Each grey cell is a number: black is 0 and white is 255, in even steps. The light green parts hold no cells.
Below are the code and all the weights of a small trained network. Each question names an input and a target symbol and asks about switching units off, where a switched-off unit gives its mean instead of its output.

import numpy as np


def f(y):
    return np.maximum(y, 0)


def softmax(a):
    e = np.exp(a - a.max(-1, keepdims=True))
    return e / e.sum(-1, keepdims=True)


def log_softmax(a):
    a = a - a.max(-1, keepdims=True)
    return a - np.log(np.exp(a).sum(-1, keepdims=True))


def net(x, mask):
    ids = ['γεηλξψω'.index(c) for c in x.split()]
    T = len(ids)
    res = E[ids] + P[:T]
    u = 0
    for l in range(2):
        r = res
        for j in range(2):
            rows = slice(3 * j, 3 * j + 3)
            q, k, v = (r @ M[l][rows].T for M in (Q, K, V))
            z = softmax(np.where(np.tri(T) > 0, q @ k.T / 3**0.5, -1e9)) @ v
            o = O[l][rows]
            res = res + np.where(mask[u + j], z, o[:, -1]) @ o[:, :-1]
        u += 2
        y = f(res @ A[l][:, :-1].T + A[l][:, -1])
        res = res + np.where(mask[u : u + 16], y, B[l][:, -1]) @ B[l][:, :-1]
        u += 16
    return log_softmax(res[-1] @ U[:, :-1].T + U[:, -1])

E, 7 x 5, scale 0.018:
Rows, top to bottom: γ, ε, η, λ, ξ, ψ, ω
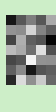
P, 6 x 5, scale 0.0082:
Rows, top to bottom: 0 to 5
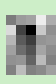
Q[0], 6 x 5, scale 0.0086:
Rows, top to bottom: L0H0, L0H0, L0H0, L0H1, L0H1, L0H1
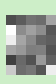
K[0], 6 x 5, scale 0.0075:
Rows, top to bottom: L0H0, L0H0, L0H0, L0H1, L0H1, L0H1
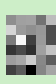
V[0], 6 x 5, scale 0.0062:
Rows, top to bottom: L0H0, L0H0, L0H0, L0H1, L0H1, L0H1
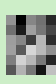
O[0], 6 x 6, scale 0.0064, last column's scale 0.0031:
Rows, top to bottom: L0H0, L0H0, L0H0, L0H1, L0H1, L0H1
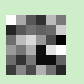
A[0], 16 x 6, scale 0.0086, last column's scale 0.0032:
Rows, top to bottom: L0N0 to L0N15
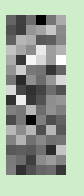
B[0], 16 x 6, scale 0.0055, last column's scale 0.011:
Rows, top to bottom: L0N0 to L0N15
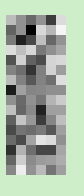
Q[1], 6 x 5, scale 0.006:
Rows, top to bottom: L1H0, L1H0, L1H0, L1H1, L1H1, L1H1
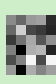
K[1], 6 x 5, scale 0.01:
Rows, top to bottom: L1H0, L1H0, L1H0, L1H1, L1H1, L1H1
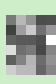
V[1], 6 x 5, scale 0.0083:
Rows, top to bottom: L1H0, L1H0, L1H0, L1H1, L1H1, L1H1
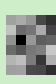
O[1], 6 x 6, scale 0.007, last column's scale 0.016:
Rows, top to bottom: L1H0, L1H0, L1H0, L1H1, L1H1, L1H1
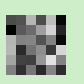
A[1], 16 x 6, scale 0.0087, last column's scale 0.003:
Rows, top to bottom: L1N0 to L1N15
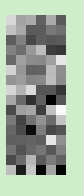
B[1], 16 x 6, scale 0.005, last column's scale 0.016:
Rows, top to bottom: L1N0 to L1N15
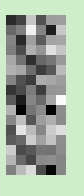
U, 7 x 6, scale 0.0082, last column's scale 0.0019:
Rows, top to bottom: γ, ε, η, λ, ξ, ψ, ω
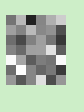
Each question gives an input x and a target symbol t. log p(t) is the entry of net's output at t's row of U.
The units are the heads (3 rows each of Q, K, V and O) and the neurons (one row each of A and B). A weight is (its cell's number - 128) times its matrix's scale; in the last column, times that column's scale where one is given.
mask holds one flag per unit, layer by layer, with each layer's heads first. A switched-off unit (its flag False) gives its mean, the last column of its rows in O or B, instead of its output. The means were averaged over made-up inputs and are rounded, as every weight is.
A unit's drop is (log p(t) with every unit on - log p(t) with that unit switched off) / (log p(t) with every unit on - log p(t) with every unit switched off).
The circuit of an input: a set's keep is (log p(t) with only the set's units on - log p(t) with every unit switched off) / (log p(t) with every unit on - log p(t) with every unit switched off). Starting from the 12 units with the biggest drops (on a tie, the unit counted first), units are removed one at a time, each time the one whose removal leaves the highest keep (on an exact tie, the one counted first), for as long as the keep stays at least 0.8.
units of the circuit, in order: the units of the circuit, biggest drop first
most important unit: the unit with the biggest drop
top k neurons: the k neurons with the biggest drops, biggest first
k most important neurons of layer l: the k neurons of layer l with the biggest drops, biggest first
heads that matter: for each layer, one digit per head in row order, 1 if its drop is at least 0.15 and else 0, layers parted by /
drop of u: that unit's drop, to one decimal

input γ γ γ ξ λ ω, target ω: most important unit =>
L0H1
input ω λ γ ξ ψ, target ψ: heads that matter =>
00 / 01
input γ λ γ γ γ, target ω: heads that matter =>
11 / 01
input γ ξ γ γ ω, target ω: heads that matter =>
01 / 01
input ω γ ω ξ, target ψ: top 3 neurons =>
(L0N4; L1N8; L0N2)
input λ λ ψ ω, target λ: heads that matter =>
00 / 10
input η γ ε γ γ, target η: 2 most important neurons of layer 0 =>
(L0N13; L0N2)
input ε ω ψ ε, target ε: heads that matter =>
01 / 10
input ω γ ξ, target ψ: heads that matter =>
11 / 01
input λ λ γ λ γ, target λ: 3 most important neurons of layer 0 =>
(L0N3; L0N0; L0N1)
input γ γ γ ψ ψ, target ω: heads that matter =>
11 / 11
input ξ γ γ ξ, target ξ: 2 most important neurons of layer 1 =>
(L1N5; L1N8)
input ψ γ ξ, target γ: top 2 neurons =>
(L0N4; L0N1)
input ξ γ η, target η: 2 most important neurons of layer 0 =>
(L0N4; L0N1)
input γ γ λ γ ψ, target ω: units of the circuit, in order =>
(L1N8; L0N4; L1N1)
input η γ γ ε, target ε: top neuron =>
(L0N1)
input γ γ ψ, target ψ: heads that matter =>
00 / 00
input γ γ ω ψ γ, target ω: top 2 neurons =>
(L0N1; L0N0)
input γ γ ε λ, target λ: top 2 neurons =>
(L0N3; L0N1)
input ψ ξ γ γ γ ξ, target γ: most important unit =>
L0N4
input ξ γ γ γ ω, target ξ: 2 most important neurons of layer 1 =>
(L1N8; L1N11)
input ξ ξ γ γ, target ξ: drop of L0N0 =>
0.0
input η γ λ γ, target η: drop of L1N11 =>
-0.1
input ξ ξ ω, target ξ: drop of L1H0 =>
0.2
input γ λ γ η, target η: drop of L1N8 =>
0.7
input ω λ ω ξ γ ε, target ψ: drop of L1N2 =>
0.2
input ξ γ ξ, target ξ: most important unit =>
L1N5
